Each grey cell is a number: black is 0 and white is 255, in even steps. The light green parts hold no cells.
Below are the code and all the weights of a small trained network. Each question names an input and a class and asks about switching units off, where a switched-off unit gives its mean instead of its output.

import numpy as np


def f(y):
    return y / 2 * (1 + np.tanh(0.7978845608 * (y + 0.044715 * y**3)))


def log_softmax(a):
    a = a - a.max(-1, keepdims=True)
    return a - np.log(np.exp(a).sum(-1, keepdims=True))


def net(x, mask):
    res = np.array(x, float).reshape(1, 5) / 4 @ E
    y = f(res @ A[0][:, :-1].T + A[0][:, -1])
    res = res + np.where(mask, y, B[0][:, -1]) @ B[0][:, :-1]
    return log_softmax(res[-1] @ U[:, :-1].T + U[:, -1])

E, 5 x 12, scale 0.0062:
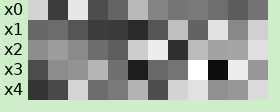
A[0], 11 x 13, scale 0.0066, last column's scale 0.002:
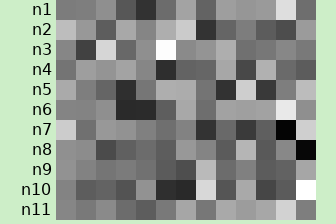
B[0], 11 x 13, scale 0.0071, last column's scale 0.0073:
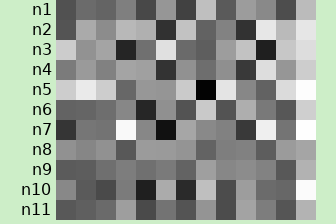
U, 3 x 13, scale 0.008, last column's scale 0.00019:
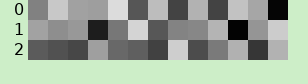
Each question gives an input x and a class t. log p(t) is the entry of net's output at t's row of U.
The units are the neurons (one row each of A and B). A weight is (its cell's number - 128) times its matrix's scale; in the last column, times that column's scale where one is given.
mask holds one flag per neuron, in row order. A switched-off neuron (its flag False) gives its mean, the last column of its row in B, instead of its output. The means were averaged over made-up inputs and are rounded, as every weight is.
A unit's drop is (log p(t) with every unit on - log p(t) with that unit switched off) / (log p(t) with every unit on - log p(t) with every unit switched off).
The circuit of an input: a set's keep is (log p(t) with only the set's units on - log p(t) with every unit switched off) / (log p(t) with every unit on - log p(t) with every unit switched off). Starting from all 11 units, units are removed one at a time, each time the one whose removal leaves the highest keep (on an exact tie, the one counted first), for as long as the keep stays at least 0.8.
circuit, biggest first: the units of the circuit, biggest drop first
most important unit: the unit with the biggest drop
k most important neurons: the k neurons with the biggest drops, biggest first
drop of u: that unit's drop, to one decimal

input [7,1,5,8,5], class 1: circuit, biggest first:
(n3)
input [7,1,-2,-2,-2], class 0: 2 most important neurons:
(n7, n6)
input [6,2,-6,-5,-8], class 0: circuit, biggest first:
(n5, n7)
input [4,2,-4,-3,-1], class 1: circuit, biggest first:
(n5, n2)
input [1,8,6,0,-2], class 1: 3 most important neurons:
(n7, n5, n2)
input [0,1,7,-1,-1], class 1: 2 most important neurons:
(n7, n4)
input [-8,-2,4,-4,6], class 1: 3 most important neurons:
(n7, n2, n4)
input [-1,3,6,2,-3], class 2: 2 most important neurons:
(n3, n5)
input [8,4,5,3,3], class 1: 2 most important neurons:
(n3, n7)
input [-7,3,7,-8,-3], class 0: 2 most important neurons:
(n2, n5)
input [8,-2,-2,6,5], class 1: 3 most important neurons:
(n3, n2, n7)
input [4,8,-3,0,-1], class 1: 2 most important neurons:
(n7, n2)
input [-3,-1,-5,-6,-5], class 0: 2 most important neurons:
(n5, n2)
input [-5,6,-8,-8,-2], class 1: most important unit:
n5
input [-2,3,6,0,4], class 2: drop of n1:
0.2
